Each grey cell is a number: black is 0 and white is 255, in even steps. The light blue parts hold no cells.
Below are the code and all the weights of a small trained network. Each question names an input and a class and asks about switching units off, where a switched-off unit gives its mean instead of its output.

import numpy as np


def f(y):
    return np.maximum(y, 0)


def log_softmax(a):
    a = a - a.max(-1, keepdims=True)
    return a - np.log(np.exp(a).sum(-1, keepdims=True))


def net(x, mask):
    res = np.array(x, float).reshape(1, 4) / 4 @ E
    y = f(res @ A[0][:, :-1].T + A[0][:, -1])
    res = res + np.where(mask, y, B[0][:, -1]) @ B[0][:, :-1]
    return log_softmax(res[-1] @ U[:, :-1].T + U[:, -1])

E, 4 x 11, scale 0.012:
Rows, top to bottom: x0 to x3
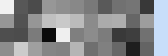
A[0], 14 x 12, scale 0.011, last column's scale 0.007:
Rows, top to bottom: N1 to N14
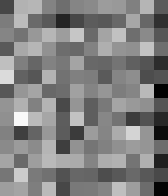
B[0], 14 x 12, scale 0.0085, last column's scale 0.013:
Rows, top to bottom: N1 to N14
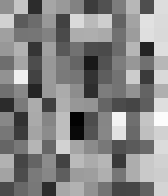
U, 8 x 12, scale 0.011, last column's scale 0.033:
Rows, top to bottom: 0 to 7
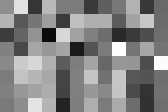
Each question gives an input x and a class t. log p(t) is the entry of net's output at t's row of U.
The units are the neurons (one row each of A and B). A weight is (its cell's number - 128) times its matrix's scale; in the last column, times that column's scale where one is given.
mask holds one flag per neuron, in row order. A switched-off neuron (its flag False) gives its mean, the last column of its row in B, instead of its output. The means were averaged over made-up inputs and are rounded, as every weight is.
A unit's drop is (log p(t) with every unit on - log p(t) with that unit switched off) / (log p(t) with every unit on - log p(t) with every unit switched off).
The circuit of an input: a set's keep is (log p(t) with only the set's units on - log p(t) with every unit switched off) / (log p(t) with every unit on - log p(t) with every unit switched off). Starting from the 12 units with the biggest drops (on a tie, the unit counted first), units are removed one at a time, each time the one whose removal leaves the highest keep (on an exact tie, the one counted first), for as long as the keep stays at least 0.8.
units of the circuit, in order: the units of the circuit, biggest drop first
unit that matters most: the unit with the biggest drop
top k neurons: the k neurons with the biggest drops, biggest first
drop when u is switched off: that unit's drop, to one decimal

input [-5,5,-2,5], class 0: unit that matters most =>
N1
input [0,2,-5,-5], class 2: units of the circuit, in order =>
[N14 N8]
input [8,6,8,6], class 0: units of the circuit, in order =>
[N5 N8]
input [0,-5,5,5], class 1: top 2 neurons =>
[N13 N8]
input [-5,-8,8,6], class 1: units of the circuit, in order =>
[N13 N2]
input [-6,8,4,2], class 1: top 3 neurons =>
[N12 N3 N6]
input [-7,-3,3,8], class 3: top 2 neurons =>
[N9 N6]
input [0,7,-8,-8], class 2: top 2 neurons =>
[N14 N8]
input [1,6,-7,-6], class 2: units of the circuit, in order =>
[N14 N8]
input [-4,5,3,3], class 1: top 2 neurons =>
[N6 N3]
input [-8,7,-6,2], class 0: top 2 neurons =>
[N4 N1]
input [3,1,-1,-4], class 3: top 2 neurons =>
[N10 N4]
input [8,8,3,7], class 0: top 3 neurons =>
[N5 N6 N2]
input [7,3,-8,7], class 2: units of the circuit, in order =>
[N14]
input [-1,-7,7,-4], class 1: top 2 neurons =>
[N2 N8]
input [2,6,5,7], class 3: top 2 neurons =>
[N9 N2]
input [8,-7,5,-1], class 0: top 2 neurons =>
[N6 N5]
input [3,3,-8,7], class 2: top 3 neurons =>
[N14 N8 N11]
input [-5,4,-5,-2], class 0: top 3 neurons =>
[N4 N1 N2]
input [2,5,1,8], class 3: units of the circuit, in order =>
[N9]
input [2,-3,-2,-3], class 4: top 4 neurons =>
[N9 N12 N3 N13]
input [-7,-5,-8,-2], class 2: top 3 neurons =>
[N8 N14 N11]
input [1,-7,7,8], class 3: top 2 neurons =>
[N9 N12]
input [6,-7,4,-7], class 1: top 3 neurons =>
[N2 N9 N1]
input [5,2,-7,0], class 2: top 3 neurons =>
[N14 N8 N11]
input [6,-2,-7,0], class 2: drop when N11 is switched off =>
0.3
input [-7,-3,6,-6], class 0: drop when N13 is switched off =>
0.0
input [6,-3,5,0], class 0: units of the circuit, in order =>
[N8]
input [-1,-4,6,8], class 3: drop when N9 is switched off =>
0.3
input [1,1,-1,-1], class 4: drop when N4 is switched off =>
0.1
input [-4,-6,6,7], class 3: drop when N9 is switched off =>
0.4
